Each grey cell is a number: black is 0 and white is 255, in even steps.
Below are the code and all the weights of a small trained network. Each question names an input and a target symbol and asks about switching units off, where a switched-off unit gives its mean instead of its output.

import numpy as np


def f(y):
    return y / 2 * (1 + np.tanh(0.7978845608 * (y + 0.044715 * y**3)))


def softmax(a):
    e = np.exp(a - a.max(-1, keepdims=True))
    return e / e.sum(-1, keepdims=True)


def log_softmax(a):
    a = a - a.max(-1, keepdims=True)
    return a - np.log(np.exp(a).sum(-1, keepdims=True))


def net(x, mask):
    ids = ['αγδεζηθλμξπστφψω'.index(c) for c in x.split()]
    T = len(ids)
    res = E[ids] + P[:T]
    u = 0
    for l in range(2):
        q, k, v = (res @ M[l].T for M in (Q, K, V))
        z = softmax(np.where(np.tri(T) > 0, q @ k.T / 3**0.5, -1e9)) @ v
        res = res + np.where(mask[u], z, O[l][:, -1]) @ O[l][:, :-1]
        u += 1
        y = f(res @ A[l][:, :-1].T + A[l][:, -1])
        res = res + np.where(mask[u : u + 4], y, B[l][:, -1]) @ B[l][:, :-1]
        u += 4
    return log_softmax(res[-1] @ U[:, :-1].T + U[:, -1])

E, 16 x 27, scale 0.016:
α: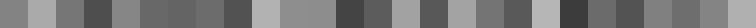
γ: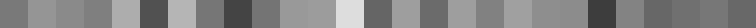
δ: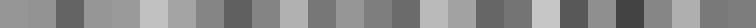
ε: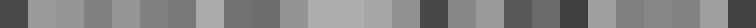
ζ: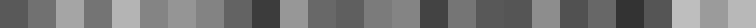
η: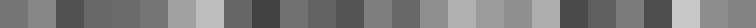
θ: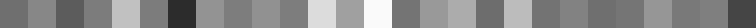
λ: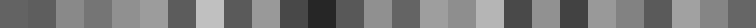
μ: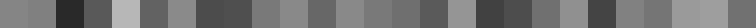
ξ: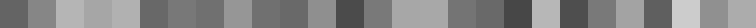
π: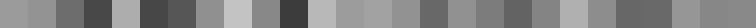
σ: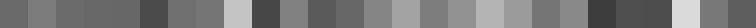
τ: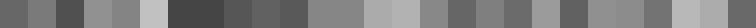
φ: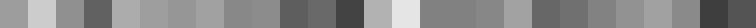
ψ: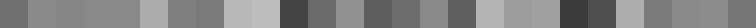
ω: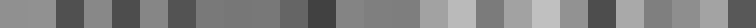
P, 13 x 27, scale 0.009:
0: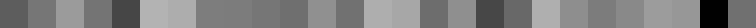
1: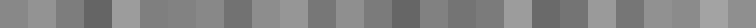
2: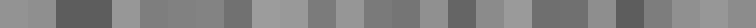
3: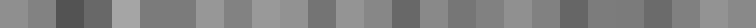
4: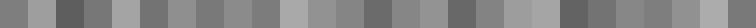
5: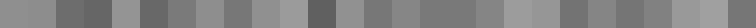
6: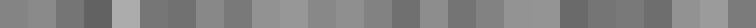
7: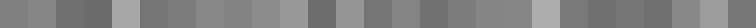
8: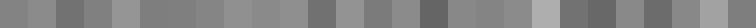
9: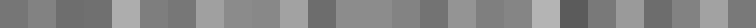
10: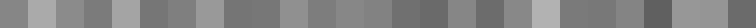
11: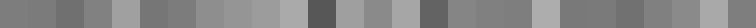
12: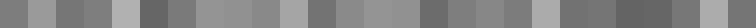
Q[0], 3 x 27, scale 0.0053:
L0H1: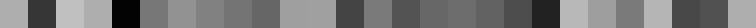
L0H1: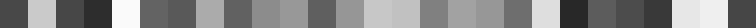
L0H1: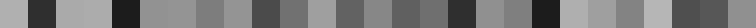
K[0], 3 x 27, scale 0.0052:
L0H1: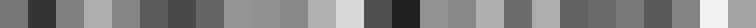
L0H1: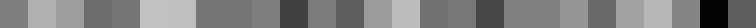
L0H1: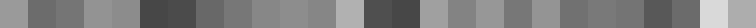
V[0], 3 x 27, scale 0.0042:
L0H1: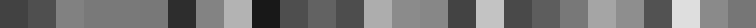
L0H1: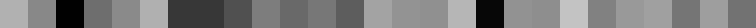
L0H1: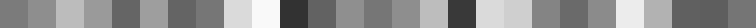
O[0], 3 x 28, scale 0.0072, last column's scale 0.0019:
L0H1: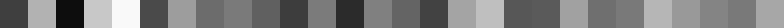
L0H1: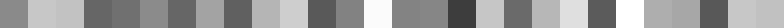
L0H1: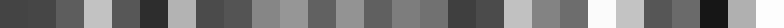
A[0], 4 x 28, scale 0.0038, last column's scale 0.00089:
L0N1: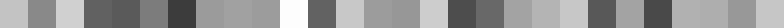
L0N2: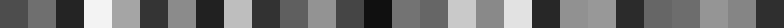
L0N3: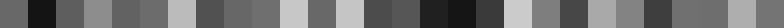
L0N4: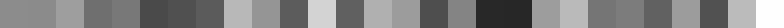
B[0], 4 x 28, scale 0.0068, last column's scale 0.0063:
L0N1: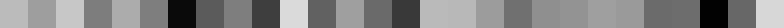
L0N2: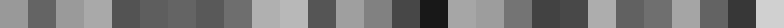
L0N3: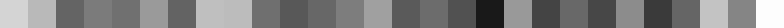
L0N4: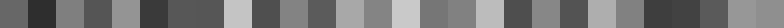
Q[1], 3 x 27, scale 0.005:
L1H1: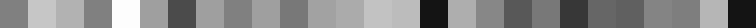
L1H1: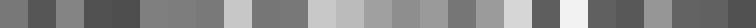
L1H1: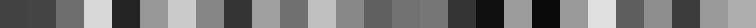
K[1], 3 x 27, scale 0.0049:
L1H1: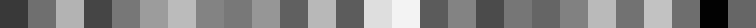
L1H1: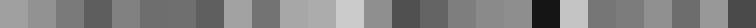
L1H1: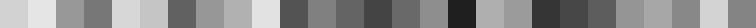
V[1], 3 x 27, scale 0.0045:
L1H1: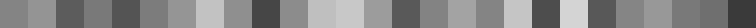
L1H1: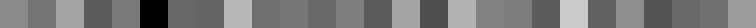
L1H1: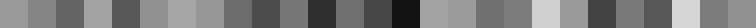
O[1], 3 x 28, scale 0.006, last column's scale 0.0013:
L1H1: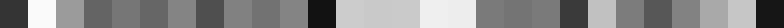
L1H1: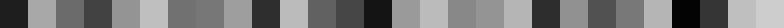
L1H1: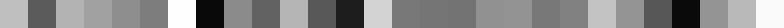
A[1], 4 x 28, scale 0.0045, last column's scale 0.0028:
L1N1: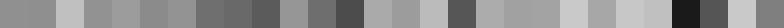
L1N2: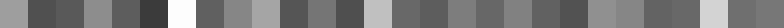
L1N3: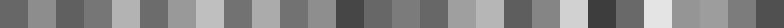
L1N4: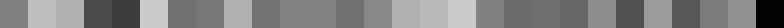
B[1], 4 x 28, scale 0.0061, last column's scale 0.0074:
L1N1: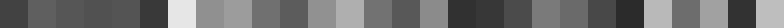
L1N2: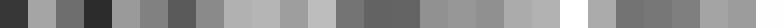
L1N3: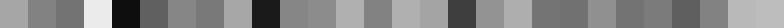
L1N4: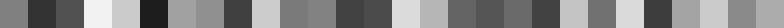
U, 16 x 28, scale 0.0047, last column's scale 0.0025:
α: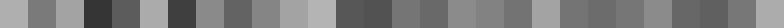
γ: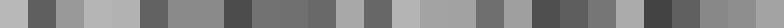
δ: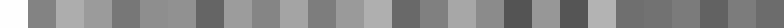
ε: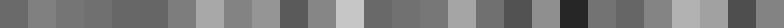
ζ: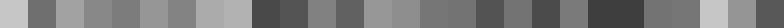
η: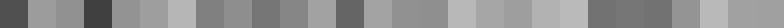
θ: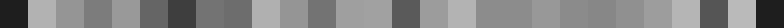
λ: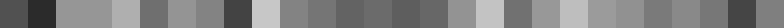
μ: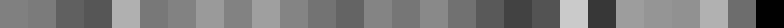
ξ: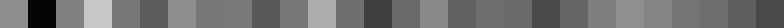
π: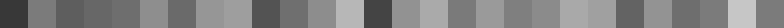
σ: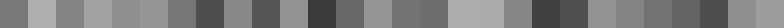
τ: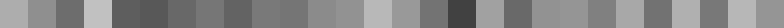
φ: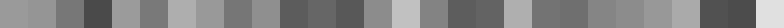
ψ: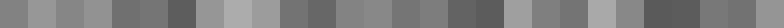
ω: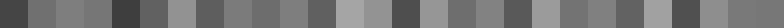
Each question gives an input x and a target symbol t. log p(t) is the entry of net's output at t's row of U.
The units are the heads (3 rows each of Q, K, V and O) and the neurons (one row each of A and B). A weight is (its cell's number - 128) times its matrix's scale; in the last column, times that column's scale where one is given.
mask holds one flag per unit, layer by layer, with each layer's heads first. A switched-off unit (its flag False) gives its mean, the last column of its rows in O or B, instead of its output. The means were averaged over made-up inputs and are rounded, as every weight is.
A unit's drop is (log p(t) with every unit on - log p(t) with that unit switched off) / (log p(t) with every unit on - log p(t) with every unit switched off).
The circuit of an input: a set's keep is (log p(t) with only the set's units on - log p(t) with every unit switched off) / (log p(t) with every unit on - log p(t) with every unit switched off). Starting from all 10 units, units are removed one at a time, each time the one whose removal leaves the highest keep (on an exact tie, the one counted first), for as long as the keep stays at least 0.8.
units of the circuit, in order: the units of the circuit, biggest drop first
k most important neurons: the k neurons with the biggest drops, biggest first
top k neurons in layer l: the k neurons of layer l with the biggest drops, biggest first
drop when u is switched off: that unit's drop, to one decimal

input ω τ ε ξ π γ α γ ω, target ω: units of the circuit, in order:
[L1N1; L0H1; L1H1; L0N1]
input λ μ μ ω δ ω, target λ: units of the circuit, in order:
[L0H1; L1H1; L0N2; L0N3]
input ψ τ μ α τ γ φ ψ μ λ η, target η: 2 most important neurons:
[L1N2; L0N3]
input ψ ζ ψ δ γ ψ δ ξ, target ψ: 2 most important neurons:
[L0N3; L1N2]
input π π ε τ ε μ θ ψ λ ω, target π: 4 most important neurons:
[L0N4; L1N3; L0N3; L0N2]
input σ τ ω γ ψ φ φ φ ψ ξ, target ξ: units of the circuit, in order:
[L1H1; L0H1; L0N4]
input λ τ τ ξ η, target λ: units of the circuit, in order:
[L0H1; L0N2; L1H1; L1N2]
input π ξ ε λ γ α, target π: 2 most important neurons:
[L0N4; L1N3]
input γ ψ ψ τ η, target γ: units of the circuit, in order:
[L0H1; L1N4; L1H1; L0N1]
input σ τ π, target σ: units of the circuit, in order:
[L0H1; L1H1; L0N2]
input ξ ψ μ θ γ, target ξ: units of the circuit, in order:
[L1H1; L0H1; L0N4; L1N3]
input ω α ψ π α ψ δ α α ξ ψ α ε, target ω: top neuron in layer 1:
[L1N1]
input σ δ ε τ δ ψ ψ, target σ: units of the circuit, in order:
[L0H1; L1H1]
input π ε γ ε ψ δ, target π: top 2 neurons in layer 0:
[L0N4; L0N3]
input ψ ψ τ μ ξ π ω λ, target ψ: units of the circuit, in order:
[L0H1; L0N3; L1N2]
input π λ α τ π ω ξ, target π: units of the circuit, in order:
[L1H1; L0N4]
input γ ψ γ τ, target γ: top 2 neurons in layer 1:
[L1N4; L1N2]
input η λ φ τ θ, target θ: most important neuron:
[L0N3]
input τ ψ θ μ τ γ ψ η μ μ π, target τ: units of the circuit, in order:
[L0H1; L1H1; L1N3]
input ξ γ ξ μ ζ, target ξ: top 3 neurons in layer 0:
[L0N4; L0N3; L0N2]
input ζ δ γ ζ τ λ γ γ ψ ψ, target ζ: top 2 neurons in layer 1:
[L1N3; L1N2]
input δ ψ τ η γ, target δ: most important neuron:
[L0N1]
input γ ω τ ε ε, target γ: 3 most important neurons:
[L1N4; L0N1; L1N2]
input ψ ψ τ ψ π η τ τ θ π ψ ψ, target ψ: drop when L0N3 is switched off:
0.8
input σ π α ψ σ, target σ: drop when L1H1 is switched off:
0.4
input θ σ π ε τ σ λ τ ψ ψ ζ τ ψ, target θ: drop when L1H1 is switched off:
0.6
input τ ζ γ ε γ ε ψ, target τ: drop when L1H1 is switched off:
0.3
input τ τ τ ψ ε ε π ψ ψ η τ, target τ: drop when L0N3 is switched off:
0.1
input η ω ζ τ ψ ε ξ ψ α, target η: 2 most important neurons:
[L1N2; L0N1]
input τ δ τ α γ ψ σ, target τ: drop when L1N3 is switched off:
0.3
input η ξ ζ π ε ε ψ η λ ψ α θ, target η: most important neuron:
[L0N1]
